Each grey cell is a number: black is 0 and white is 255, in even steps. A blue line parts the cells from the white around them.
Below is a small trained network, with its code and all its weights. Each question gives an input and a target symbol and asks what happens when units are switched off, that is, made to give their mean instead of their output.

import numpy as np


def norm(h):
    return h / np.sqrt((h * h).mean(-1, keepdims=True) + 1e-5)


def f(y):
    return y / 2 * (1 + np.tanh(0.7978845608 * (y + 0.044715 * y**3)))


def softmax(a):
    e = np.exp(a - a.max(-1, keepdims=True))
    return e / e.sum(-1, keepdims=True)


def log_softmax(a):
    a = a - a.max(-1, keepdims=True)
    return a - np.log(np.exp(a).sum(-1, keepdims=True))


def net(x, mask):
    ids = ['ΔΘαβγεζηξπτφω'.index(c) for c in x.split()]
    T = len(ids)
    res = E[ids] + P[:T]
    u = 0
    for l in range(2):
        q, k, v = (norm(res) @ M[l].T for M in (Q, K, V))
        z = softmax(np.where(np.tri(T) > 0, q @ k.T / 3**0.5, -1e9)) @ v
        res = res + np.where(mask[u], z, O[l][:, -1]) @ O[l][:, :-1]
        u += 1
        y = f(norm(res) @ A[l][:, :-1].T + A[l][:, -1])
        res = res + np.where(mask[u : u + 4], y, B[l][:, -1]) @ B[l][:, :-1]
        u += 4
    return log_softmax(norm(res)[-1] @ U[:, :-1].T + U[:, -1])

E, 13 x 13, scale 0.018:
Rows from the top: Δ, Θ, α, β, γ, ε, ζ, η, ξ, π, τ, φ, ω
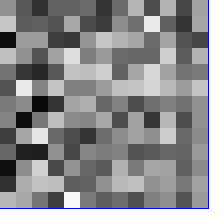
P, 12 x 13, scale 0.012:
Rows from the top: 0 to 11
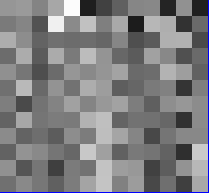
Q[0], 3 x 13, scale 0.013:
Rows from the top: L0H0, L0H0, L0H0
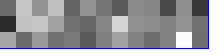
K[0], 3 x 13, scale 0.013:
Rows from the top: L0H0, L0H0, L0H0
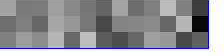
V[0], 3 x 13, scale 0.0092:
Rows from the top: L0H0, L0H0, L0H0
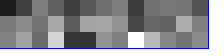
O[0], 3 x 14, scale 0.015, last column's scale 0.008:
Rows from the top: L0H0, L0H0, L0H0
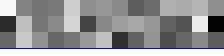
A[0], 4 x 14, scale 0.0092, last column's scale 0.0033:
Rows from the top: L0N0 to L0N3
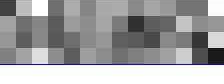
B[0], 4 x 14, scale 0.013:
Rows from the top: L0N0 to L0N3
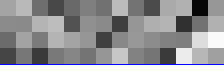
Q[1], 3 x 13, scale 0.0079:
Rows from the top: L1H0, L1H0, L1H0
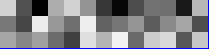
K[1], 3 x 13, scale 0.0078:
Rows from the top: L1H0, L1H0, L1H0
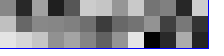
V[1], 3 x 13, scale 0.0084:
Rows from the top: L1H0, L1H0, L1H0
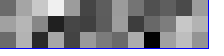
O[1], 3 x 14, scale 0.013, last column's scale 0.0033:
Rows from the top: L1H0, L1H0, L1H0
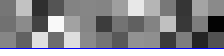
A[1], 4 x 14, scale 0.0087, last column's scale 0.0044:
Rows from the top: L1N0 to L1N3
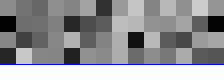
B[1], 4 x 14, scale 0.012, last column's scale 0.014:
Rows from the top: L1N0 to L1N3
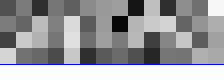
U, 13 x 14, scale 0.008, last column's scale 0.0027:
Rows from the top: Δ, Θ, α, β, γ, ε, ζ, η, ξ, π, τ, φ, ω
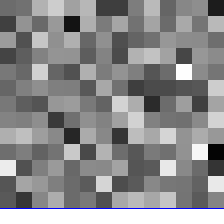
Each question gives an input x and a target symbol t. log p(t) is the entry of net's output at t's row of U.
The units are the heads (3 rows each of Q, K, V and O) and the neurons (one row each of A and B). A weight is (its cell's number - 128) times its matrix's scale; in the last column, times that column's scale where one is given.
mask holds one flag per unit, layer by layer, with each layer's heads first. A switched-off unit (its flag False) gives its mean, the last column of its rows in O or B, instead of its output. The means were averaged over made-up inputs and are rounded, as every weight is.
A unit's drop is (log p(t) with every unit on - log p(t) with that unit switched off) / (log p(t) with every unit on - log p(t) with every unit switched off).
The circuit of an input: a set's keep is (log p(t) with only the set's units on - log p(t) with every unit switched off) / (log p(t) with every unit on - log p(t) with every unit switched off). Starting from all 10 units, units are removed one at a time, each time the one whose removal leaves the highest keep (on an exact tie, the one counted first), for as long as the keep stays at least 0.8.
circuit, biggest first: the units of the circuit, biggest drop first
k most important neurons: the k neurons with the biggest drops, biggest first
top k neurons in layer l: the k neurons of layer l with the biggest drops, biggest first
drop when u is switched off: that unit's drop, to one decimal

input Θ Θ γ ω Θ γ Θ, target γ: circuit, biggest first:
[L1H0]
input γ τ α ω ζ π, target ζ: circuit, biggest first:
[L0H0 L1H0 L1N1]
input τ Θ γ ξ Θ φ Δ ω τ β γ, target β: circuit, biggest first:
[L0H0 L1N1]
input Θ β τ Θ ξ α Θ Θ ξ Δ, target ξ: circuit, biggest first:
[L0H0 L0N1]
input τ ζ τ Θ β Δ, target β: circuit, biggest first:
[L0H0 L1N1]
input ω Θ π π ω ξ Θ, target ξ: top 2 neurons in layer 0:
[L0N1 L0N3]
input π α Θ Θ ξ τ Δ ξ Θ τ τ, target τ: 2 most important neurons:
[L0N2 L0N0]
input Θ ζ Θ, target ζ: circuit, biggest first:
[L0H0 L1N2 L1N1]
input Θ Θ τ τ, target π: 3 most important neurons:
[L1N3 L1N1 L0N3]
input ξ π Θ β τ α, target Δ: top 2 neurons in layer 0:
[L0N3 L0N2]
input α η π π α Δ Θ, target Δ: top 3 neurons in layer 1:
[L1N3 L1N1 L1N2]
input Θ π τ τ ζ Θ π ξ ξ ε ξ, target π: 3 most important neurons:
[L1N3 L1N1 L0N3]
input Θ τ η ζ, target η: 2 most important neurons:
[L0N2 L1N0]
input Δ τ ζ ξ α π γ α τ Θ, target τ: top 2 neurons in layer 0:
[L0N2 L0N3]
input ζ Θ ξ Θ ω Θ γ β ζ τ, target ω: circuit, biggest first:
[L0H0]
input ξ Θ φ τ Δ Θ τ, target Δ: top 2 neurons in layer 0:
[L0N3 L0N2]
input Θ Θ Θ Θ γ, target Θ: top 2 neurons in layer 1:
[L1N0 L1N3]
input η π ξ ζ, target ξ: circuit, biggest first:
[L0H0 L0N1 L1N0]
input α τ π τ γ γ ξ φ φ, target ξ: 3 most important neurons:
[L0N1 L1N0 L1N3]
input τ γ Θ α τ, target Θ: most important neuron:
[L1N0]
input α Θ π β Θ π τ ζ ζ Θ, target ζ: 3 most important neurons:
[L1N2 L0N2 L1N1]
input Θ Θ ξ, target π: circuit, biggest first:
[L1N3 L0N3]
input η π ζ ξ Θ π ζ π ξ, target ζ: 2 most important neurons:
[L0N0 L0N3]
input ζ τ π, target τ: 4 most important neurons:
[L0N1 L0N2 L0N3 L1N1]
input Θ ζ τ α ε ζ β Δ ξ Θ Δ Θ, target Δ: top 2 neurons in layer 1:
[L1N3 L1N1]
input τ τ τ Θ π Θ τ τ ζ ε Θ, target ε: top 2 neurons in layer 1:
[L1N1 L1N3]
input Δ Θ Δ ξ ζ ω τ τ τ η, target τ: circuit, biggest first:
[L0H0]
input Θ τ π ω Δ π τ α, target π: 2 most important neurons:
[L1N3 L1N1]
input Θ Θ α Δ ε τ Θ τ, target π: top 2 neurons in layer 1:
[L1N3 L1N1]
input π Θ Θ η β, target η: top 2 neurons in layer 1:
[L1N0 L1N1]
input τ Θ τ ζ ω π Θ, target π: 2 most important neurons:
[L1N2 L0N0]
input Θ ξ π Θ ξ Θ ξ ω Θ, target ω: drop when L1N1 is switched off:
0.2
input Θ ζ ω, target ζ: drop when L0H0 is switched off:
1.8
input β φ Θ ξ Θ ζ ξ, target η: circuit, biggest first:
[L1H0]
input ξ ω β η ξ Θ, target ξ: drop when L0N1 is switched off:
0.2
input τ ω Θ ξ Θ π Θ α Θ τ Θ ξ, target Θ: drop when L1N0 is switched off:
0.4
